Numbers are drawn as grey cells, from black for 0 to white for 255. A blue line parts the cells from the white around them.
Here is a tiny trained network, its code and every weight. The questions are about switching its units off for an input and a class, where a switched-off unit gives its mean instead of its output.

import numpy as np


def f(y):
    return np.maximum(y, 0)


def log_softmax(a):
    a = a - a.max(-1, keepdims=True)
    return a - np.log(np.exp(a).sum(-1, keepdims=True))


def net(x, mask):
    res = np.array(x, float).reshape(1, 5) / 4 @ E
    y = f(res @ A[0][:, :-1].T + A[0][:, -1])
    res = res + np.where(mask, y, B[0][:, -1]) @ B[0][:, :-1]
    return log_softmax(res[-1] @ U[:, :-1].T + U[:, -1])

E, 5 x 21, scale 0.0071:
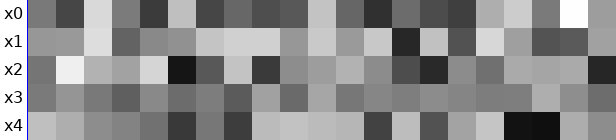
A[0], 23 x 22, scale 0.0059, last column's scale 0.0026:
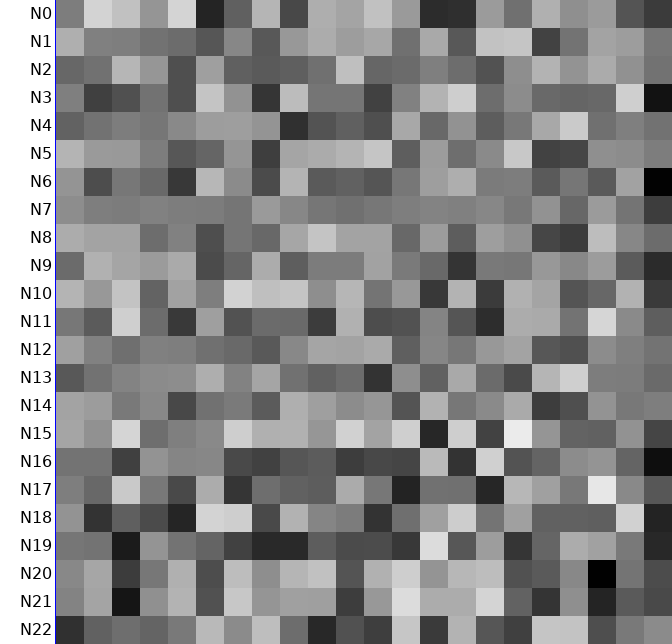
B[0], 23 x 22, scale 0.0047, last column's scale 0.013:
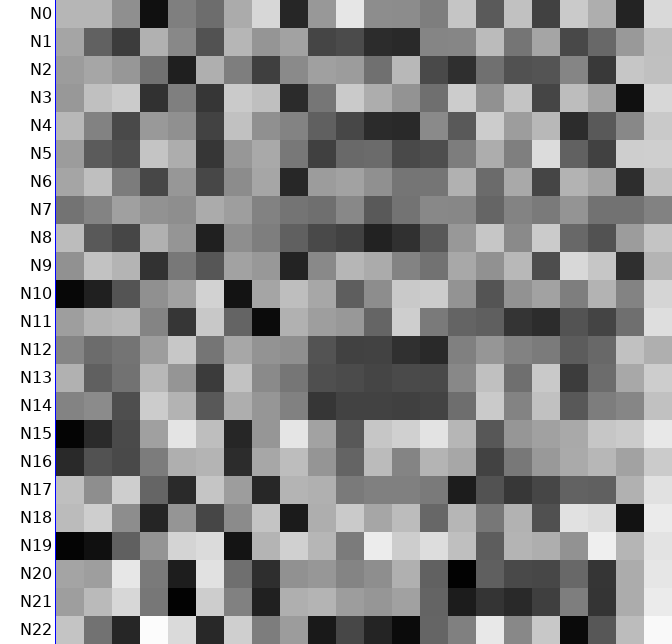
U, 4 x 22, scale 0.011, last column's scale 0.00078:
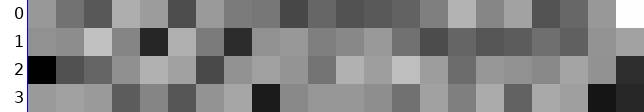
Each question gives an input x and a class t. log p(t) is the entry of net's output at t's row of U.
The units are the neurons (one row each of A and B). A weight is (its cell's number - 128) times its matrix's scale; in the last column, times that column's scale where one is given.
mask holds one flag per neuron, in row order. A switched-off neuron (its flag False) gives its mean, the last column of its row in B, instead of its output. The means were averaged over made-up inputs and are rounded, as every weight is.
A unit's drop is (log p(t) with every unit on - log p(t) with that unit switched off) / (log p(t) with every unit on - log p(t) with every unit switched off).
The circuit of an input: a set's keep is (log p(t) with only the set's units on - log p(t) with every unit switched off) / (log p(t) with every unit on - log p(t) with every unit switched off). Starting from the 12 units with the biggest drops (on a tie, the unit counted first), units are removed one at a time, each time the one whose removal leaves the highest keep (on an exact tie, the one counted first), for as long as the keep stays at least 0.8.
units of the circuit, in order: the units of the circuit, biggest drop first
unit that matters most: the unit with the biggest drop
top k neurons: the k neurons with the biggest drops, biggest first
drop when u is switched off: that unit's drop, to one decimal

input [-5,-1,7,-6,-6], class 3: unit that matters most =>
N0
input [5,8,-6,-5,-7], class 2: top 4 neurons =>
N15; N10; N8; N5
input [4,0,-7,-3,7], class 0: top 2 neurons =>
N5; N14
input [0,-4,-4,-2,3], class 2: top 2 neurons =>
N19; N22
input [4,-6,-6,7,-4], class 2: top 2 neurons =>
N19; N16
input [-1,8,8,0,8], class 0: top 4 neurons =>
N8; N5; N19; N1
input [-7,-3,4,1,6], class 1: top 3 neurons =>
N21; N20; N22
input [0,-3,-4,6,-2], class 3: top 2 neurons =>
N15; N10
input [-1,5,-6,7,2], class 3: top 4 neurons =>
N18; N3; N19; N6
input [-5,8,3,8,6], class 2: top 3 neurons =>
N15; N10; N22
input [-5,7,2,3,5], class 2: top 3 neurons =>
N15; N10; N22
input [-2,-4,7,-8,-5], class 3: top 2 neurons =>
N0; N9
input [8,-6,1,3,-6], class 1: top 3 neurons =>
N11; N17; N2
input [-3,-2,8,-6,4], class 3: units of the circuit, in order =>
N0
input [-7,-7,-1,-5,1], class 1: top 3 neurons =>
N21; N20; N15
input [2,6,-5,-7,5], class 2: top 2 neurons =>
N15; N10
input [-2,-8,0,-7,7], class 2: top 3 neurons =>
N19; N16; N22
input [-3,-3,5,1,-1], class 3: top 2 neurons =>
N0; N15
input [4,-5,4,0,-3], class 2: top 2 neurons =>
N19; N21
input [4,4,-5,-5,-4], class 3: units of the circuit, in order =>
N18
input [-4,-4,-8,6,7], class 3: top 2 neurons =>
N18; N3
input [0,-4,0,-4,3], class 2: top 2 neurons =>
N22; N19
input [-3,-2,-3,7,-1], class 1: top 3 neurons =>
N0; N21; N15
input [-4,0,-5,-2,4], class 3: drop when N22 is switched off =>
0.6
